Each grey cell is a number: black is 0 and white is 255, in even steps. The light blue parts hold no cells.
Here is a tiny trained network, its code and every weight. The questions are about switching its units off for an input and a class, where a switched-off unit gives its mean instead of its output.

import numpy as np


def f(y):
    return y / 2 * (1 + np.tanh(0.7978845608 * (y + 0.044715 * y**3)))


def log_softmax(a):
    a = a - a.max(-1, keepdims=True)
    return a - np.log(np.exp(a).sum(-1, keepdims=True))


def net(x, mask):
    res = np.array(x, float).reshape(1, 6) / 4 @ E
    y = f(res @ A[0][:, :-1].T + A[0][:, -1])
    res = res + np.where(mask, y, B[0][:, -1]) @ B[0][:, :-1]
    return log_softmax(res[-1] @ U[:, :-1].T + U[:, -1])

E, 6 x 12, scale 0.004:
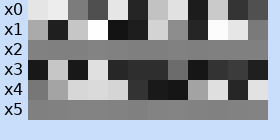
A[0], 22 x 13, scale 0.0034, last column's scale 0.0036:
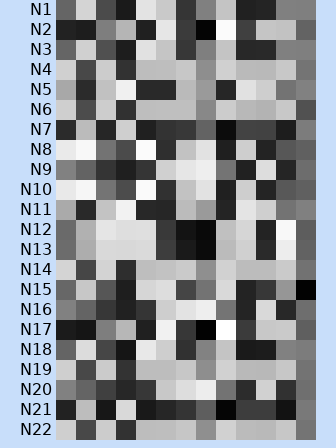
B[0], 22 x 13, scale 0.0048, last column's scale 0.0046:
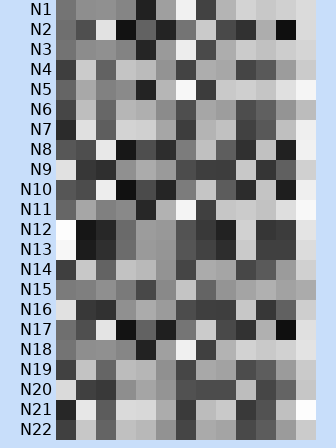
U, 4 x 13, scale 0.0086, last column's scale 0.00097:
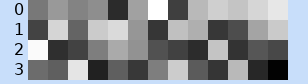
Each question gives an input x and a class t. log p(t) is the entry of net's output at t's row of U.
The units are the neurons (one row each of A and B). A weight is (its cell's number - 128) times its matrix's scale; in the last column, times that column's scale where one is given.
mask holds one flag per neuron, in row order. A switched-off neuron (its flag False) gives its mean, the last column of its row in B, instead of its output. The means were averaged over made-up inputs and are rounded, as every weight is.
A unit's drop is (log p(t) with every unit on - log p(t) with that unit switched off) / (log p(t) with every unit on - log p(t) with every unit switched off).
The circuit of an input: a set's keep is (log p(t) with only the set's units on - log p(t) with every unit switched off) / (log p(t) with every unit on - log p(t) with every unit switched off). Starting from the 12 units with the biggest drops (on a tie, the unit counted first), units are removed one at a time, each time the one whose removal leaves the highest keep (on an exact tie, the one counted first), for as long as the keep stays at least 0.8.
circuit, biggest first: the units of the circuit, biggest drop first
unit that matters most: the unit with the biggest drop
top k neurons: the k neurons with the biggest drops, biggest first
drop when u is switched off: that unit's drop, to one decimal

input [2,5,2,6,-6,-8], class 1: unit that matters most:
N21
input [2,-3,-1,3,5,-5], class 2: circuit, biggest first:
(N12; N13)
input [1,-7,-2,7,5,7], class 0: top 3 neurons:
(N18; N1; N3)
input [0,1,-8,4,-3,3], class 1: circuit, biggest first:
(N21; N7)
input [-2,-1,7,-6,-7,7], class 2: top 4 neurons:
(N9; N16; N20; N21)
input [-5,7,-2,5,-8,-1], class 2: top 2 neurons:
(N9; N16)
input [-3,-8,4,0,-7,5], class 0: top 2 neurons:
(N18; N1)
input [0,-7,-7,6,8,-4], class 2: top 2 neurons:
(N12; N13)
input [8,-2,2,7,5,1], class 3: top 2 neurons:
(N10; N8)
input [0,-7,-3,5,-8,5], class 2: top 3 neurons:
(N9; N16; N20)
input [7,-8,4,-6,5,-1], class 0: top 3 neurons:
(N18; N1; N3)
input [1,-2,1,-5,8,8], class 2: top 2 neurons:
(N12; N13)
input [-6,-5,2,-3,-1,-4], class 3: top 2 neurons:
(N17; N2)
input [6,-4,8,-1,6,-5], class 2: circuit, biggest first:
(N12)
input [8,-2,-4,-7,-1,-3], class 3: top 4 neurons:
(N10; N8; N21; N7)
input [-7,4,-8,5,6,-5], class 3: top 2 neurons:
(N17; N2)
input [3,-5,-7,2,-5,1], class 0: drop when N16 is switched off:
-0.1
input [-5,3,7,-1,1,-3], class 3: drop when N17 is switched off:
0.1
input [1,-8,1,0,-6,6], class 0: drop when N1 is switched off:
0.0
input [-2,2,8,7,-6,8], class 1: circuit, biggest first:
(N21)
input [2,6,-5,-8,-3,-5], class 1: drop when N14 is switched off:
0.1
